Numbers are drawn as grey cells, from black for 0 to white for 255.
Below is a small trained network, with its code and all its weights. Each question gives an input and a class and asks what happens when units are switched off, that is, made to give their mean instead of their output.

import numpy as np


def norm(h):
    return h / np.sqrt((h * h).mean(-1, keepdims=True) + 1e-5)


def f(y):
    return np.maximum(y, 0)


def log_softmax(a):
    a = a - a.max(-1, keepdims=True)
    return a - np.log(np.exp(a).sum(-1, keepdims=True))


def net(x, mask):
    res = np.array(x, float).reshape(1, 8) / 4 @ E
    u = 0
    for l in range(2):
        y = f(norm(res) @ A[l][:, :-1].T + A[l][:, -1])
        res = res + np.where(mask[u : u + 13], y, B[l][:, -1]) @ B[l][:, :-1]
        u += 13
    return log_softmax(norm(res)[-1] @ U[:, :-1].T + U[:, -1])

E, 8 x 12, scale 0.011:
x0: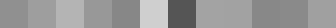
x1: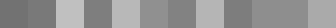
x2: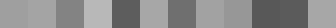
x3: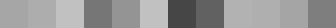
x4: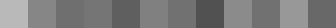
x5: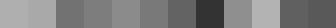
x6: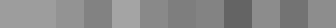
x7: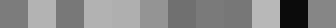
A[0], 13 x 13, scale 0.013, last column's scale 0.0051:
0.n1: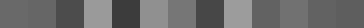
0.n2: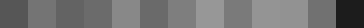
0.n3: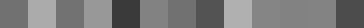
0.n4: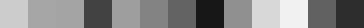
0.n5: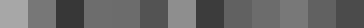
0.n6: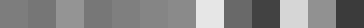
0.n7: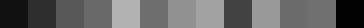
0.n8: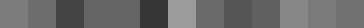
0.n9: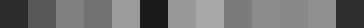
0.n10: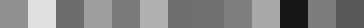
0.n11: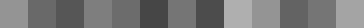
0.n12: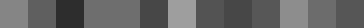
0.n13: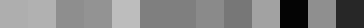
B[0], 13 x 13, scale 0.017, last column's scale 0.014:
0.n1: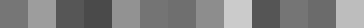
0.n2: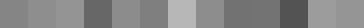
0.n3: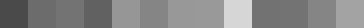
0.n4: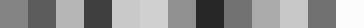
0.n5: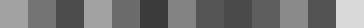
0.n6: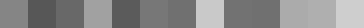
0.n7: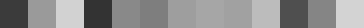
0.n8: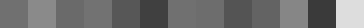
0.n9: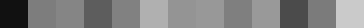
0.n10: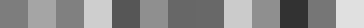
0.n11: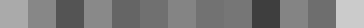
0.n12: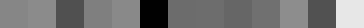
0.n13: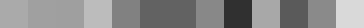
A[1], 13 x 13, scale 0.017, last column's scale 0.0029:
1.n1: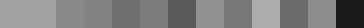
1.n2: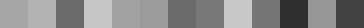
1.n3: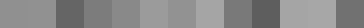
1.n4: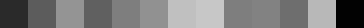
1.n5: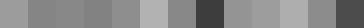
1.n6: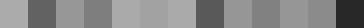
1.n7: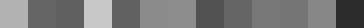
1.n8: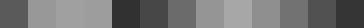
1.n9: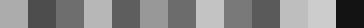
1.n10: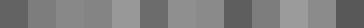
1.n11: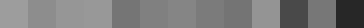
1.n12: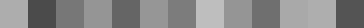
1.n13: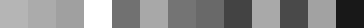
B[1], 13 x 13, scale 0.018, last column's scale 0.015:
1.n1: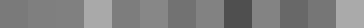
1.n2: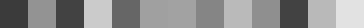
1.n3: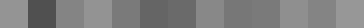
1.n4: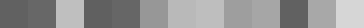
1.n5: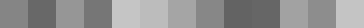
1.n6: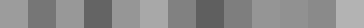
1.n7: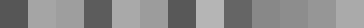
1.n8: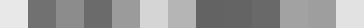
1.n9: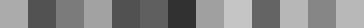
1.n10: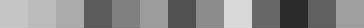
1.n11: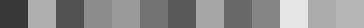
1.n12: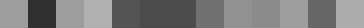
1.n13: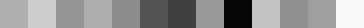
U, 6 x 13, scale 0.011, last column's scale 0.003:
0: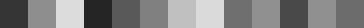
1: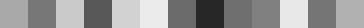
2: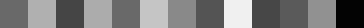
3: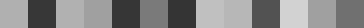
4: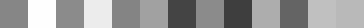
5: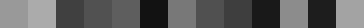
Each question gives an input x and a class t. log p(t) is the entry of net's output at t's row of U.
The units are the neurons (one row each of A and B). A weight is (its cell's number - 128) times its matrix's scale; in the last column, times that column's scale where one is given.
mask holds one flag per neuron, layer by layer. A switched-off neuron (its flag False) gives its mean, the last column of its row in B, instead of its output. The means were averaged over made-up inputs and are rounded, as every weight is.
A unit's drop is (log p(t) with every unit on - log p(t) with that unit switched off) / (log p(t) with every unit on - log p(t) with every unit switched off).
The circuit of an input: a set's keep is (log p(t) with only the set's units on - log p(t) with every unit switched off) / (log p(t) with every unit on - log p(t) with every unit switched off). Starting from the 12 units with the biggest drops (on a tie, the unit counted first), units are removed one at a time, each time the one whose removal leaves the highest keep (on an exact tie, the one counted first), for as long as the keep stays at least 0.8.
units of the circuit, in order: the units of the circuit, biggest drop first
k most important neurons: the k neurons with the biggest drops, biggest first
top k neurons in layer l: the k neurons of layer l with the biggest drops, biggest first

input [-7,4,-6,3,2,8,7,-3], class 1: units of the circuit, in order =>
0.n4
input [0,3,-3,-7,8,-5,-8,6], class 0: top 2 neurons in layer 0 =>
0.n7, 0.n9
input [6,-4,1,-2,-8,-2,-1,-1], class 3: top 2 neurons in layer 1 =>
1.n9, 1.n12
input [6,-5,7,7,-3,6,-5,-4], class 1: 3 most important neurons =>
0.n4, 1.n5, 1.n6
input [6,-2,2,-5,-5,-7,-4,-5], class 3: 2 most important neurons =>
0.n6, 1.n9
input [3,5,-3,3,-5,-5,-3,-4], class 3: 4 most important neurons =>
0.n6, 1.n9, 1.n12, 0.n4
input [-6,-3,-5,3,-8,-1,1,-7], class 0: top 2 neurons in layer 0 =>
0.n9, 0.n7
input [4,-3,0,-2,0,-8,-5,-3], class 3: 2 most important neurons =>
0.n6, 1.n9
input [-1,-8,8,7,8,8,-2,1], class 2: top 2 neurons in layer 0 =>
0.n10, 0.n3
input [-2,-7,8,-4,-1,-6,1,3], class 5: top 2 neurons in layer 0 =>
0.n8, 0.n12
